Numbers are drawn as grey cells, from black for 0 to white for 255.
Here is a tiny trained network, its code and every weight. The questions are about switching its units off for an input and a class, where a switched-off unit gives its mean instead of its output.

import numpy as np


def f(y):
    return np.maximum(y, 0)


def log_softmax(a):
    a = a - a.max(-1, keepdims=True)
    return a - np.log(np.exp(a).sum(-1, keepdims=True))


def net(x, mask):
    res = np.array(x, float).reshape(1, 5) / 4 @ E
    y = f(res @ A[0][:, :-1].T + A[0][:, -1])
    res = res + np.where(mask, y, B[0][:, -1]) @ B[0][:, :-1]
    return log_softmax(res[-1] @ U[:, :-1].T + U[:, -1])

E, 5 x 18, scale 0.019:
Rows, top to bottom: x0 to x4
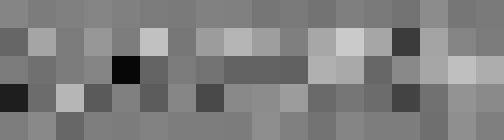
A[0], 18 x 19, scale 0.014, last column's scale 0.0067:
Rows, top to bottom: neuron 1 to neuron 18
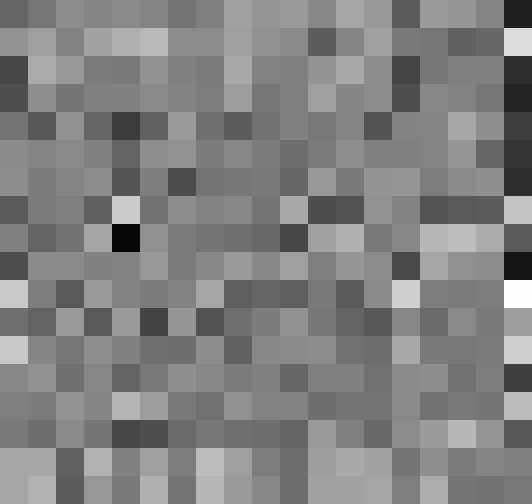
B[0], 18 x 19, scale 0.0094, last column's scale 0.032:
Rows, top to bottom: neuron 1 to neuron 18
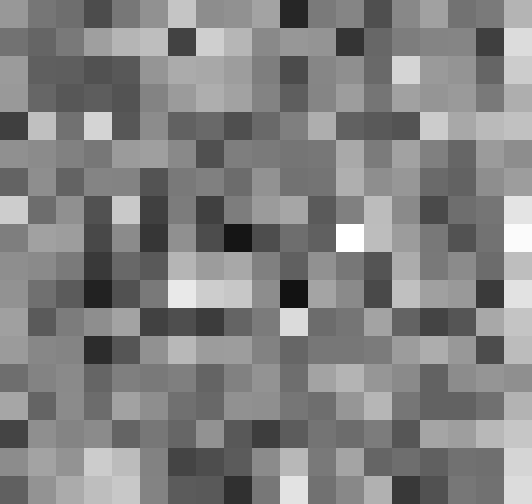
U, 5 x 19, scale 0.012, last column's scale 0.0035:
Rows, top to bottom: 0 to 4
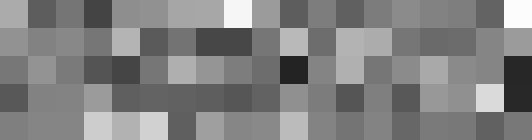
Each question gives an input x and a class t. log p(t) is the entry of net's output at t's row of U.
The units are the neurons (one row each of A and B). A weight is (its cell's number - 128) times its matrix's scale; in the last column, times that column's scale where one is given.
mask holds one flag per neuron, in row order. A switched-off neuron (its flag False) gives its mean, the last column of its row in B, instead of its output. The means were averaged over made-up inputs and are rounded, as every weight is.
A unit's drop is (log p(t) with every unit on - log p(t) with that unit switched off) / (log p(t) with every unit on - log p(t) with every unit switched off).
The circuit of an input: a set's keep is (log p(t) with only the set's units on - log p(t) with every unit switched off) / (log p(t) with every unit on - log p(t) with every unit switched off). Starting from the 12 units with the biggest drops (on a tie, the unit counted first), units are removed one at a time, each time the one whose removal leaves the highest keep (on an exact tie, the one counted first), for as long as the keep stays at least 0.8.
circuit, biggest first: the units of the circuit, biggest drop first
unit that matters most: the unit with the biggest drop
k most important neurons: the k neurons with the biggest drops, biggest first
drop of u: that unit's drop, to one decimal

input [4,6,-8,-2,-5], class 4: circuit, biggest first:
(neuron 2)
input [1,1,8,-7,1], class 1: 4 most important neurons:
(neuron 18; neuron 9; neuron 17; neuron 3)
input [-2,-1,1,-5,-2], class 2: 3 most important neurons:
(neuron 11; neuron 2; neuron 8)
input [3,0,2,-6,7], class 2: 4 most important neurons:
(neuron 11; neuron 8; neuron 12; neuron 13)
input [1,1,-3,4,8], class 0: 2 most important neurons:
(neuron 9; neuron 18)
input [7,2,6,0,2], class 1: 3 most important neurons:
(neuron 9; neuron 11; neuron 13)
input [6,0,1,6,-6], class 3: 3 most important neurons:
(neuron 11; neuron 9; neuron 12)
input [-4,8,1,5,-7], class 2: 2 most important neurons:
(neuron 8; neuron 2)
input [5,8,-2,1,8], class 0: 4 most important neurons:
(neuron 3; neuron 10; neuron 1; neuron 4)
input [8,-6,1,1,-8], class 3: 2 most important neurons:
(neuron 12; neuron 9)
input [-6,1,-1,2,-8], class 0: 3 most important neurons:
(neuron 9; neuron 18; neuron 17)
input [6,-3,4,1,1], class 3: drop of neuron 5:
0.1
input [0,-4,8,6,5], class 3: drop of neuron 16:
0.0
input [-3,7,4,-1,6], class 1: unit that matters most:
neuron 18
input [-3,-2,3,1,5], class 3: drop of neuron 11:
0.2
